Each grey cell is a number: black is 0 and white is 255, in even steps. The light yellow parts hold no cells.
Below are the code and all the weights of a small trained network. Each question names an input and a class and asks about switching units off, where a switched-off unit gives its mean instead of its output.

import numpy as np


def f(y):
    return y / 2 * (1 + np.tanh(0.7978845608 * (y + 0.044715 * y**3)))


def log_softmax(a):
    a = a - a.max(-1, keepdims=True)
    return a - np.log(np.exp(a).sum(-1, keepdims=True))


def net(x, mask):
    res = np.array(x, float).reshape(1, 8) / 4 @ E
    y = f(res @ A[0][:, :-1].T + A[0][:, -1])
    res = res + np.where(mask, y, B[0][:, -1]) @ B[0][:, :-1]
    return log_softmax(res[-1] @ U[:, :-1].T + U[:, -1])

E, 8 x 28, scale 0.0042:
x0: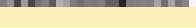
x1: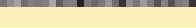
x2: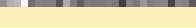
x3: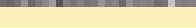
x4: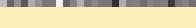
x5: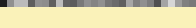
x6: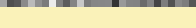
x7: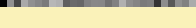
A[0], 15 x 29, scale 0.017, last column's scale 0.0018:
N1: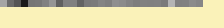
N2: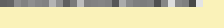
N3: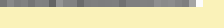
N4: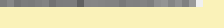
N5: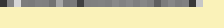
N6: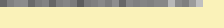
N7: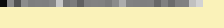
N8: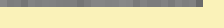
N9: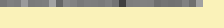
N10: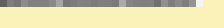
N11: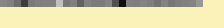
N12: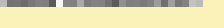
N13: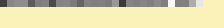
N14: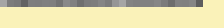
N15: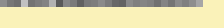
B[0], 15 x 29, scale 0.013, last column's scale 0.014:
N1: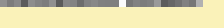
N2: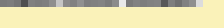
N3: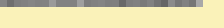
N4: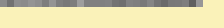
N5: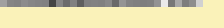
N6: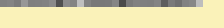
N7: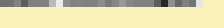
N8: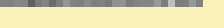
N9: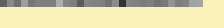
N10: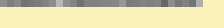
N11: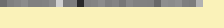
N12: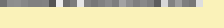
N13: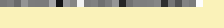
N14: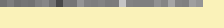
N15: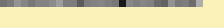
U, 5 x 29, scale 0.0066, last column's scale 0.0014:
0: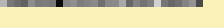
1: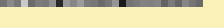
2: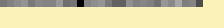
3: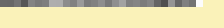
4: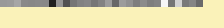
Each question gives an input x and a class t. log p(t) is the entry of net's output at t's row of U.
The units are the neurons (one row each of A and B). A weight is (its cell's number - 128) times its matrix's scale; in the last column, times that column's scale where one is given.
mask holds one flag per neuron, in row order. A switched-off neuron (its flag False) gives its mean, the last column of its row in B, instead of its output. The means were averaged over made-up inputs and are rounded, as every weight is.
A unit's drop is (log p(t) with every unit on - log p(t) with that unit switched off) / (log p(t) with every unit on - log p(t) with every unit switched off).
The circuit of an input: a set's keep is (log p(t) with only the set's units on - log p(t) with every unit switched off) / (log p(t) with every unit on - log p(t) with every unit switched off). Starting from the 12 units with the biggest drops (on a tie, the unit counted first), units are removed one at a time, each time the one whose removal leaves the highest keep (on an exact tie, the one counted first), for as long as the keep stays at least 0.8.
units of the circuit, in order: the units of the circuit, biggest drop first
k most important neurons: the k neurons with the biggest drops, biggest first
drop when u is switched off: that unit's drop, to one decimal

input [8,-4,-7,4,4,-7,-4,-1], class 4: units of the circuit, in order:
[N12]
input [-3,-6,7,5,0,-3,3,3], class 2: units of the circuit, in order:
[N13 N7 N12]
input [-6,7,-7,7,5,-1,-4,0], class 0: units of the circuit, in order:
[N12 N7]
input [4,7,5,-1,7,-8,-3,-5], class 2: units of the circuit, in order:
[N13 N11]
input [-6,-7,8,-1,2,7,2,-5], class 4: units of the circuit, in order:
[N13 N7]
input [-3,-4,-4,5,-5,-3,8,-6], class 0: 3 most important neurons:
[N7 N12 N1]
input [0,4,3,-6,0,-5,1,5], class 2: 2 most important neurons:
[N13 N2]
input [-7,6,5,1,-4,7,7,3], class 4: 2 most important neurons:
[N5 N7]
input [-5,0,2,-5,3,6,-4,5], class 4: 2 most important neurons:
[N5 N13]
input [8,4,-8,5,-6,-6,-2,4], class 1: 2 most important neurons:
[N13 N2]
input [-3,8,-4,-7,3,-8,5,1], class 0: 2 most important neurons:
[N7 N12]
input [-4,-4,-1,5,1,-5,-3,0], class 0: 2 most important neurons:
[N7 N12]
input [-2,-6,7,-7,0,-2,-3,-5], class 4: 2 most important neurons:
[N13 N7]
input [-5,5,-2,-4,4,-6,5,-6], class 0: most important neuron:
[N7]
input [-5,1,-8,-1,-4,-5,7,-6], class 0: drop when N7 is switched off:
0.1
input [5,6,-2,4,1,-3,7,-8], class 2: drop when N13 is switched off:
0.2
